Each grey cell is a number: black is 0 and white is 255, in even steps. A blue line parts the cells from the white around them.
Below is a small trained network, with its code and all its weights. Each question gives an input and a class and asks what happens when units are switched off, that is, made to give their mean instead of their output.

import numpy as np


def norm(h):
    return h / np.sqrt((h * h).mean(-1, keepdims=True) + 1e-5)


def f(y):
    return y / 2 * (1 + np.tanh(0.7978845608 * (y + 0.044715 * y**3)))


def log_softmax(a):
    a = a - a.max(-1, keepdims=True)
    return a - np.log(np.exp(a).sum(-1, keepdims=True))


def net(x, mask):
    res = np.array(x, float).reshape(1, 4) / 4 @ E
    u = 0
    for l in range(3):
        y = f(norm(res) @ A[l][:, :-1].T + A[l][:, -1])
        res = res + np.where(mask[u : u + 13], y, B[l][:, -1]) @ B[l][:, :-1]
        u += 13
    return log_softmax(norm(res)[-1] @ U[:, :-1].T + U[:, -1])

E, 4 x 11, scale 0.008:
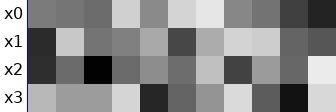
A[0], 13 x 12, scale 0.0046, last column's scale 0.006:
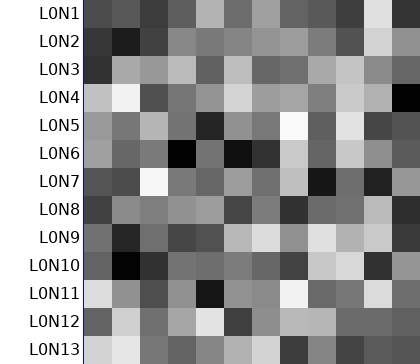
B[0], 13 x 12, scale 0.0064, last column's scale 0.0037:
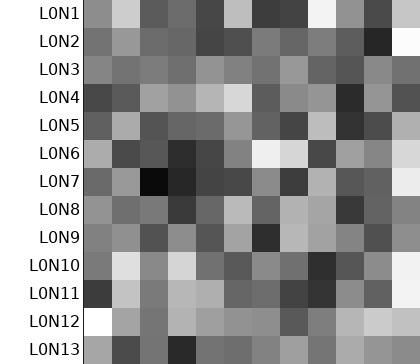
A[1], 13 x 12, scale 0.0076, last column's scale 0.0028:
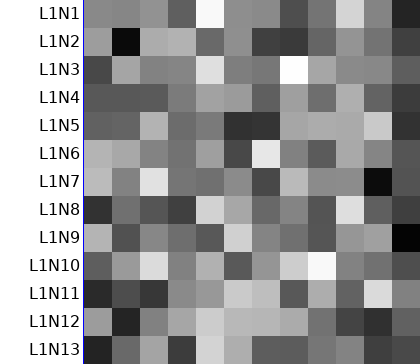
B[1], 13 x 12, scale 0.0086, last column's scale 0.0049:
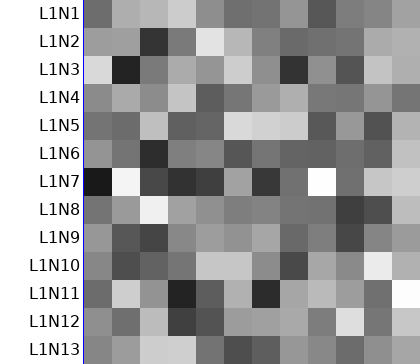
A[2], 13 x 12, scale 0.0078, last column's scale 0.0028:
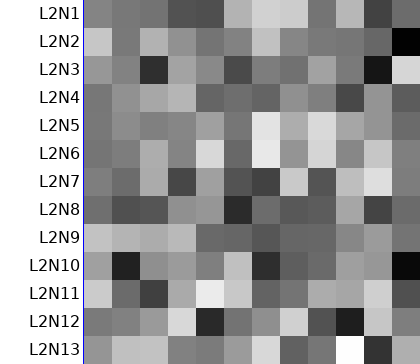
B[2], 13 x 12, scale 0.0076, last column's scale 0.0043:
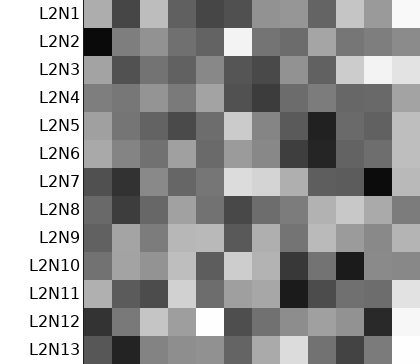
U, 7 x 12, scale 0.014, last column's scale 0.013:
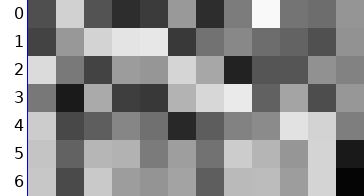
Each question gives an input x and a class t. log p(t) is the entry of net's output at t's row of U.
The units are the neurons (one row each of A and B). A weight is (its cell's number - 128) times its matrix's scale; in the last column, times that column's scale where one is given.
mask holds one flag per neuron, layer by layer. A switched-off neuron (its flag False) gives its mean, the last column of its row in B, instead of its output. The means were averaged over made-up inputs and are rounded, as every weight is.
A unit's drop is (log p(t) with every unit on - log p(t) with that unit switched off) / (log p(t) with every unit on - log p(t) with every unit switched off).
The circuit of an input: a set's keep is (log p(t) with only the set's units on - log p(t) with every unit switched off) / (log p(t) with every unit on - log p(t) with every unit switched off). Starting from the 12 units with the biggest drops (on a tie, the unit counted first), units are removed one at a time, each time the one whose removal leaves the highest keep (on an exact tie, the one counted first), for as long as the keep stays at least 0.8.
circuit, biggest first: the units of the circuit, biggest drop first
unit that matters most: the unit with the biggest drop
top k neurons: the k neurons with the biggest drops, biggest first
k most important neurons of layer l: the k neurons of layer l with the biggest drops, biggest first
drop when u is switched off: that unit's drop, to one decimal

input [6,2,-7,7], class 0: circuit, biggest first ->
L1N7
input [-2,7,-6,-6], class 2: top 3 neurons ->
L1N10, L1N3, L0N2
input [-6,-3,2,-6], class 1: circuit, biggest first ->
L1N8, L1N1
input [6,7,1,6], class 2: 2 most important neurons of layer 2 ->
L2N5, L2N6
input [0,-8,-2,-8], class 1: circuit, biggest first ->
L1N1, L1N8
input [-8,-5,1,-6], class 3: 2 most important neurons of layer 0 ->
L0N6, L0N11
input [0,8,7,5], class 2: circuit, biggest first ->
L1N3, L2N6
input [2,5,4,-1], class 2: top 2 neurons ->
L0N7, L2N11
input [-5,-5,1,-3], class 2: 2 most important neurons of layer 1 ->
L1N9, L1N2
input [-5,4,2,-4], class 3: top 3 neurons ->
L1N5, L0N11, L0N6
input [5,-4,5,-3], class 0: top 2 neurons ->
L1N11, L0N6
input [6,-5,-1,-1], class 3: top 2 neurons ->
L1N12, L0N12
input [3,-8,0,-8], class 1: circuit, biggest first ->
L1N8, L1N13
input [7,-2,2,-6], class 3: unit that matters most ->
L1N12
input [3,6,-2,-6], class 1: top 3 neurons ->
L1N1, L1N8, L1N13
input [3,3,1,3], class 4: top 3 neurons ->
L1N6, L2N3, L0N10
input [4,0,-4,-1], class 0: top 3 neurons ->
L1N7, L0N6, L1N5
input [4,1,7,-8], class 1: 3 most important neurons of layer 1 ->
L1N8, L1N13, L1N7
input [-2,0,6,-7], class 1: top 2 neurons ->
L1N8, L0N7
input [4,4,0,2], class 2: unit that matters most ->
L0N6
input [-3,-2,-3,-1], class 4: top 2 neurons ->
L0N6, L0N7
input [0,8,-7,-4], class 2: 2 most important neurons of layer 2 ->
L2N11, L2N6
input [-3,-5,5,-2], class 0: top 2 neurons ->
L0N12, L1N3
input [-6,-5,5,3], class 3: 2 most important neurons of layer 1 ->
L1N5, L1N7
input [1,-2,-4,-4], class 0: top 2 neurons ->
L1N7, L0N11
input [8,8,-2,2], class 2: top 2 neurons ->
L1N10, L1N3
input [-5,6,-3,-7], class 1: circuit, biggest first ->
L1N8
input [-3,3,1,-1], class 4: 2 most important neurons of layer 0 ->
L0N6, L0N12
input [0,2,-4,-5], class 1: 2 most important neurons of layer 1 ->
L1N13, L1N8
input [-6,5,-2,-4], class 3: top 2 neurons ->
L1N5, L0N6
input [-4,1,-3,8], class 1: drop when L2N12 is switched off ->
0.0
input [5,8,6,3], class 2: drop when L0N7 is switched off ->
0.1
